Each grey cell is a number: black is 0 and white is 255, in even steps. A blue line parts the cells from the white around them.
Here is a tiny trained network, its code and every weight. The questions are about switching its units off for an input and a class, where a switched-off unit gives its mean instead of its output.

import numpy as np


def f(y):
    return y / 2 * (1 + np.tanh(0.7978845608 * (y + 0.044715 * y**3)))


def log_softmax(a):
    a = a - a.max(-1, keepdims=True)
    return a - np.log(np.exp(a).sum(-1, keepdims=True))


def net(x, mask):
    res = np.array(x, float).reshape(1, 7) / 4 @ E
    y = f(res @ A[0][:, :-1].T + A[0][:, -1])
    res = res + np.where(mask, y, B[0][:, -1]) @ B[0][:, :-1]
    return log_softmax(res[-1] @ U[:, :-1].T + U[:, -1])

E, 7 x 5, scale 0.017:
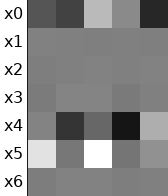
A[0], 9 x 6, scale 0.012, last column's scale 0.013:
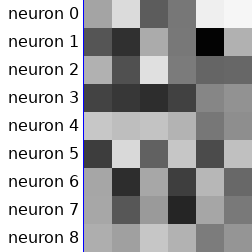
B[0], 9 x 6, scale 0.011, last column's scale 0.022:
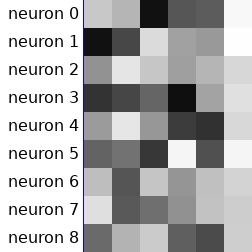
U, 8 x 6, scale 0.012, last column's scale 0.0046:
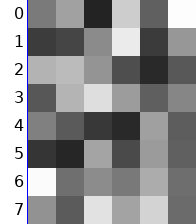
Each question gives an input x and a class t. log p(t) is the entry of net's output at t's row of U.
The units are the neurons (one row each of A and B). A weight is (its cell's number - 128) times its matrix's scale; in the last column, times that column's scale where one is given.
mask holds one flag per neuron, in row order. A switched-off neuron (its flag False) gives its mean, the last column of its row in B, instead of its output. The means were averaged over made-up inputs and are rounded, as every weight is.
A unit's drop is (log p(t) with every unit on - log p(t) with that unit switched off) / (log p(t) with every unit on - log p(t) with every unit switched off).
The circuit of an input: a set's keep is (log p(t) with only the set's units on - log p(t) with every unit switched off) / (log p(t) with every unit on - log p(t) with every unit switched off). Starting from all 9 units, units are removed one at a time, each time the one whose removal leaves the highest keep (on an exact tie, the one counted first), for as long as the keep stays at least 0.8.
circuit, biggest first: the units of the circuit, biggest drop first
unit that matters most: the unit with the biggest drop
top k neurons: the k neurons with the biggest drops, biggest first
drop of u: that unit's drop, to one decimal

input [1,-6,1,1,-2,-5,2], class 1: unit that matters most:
neuron 0
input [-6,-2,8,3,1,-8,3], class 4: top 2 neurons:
(neuron 3; neuron 2)
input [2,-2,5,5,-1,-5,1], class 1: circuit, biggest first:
(neuron 5; neuron 0)
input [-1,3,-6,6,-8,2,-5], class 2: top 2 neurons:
(neuron 4; neuron 1)
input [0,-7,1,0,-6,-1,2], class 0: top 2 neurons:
(neuron 1; neuron 5)
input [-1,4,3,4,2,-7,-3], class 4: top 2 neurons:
(neuron 3; neuron 1)
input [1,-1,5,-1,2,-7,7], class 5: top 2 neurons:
(neuron 3; neuron 0)
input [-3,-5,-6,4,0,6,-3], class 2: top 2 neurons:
(neuron 4; neuron 8)
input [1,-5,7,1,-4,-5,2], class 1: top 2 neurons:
(neuron 0; neuron 4)
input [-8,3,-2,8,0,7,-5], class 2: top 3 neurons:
(neuron 4; neuron 8; neuron 0)
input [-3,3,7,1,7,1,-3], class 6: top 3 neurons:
(neuron 6; neuron 7; neuron 1)
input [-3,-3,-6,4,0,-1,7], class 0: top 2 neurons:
(neuron 3; neuron 4)
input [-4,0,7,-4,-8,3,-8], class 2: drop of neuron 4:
0.1
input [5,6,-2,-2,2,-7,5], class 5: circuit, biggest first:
(neuron 3)
